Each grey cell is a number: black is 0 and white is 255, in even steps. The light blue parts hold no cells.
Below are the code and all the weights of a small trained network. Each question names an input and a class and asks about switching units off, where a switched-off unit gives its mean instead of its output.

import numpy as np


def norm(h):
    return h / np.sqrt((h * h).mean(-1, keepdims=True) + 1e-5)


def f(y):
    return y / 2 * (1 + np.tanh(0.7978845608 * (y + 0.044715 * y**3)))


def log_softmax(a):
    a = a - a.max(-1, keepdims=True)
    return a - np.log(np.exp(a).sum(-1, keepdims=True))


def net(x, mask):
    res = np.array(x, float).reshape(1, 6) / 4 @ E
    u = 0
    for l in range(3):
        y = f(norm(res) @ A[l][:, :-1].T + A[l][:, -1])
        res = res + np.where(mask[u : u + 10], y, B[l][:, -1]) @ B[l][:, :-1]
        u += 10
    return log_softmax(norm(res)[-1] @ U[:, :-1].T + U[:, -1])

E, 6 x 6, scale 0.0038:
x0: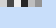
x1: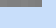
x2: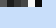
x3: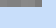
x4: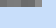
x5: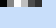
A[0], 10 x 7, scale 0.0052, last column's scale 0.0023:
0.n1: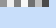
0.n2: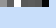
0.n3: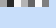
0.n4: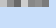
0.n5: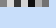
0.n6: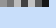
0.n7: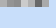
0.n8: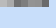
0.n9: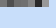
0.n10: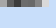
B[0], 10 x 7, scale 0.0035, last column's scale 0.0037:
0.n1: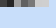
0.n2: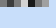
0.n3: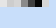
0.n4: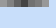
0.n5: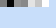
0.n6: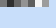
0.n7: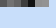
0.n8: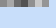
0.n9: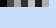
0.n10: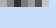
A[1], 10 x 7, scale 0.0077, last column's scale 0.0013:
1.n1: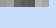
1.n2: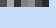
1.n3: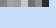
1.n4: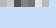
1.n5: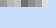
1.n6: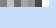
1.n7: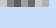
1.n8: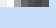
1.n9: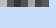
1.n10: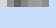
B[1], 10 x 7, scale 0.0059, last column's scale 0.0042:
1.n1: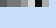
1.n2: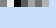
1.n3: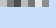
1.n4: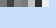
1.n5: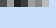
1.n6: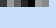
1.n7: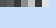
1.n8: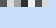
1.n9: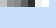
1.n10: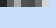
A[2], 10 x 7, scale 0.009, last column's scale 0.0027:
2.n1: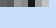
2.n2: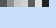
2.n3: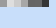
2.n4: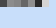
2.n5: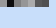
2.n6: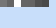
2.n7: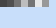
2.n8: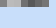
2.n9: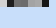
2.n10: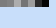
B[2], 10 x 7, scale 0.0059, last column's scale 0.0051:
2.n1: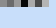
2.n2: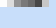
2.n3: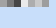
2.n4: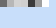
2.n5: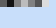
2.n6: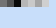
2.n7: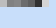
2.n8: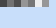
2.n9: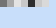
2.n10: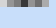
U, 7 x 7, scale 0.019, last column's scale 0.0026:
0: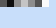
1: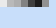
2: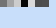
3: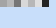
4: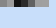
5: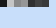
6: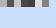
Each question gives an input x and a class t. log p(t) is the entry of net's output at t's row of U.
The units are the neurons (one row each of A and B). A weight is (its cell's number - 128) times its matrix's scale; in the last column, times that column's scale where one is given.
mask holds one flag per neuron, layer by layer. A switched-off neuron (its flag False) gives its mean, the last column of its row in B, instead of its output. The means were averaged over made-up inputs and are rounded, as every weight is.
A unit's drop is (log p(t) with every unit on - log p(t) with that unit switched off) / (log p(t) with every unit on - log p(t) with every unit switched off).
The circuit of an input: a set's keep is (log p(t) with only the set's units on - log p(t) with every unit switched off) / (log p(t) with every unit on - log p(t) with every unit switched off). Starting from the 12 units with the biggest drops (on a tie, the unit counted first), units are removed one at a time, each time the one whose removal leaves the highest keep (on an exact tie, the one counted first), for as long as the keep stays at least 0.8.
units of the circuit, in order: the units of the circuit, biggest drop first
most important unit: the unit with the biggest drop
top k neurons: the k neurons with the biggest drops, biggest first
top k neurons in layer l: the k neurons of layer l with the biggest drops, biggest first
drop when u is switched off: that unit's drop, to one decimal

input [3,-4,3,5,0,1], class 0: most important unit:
0.n9
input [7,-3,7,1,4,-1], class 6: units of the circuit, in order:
(1.n9, 2.n9)
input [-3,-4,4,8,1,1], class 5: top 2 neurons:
(0.n9, 2.n4)
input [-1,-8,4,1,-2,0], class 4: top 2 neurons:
(1.n9, 1.n2)
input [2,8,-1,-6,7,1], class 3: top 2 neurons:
(0.n2, 2.n3)
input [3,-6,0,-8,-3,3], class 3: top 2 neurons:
(0.n3, 0.n5)
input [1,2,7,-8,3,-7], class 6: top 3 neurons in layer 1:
(1.n9, 1.n5, 1.n8)
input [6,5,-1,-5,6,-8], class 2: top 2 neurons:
(0.n5, 1.n8)
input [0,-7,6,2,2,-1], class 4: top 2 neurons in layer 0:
(0.n5, 0.n1)
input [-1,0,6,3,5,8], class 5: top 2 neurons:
(0.n5, 2.n4)
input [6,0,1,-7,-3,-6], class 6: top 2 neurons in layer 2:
(2.n9, 2.n1)
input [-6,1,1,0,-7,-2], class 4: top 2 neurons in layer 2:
(2.n4, 2.n5)
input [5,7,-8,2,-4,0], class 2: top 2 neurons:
(1.n8, 1.n5)
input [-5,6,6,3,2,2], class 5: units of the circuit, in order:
(2.n4)
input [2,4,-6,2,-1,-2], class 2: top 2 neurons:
(0.n3, 1.n8)
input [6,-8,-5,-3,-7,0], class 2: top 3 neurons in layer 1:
(1.n8, 1.n5, 1.n9)
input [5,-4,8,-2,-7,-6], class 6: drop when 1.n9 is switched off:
0.1
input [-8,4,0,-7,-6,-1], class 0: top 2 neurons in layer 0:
(0.n5, 0.n1)
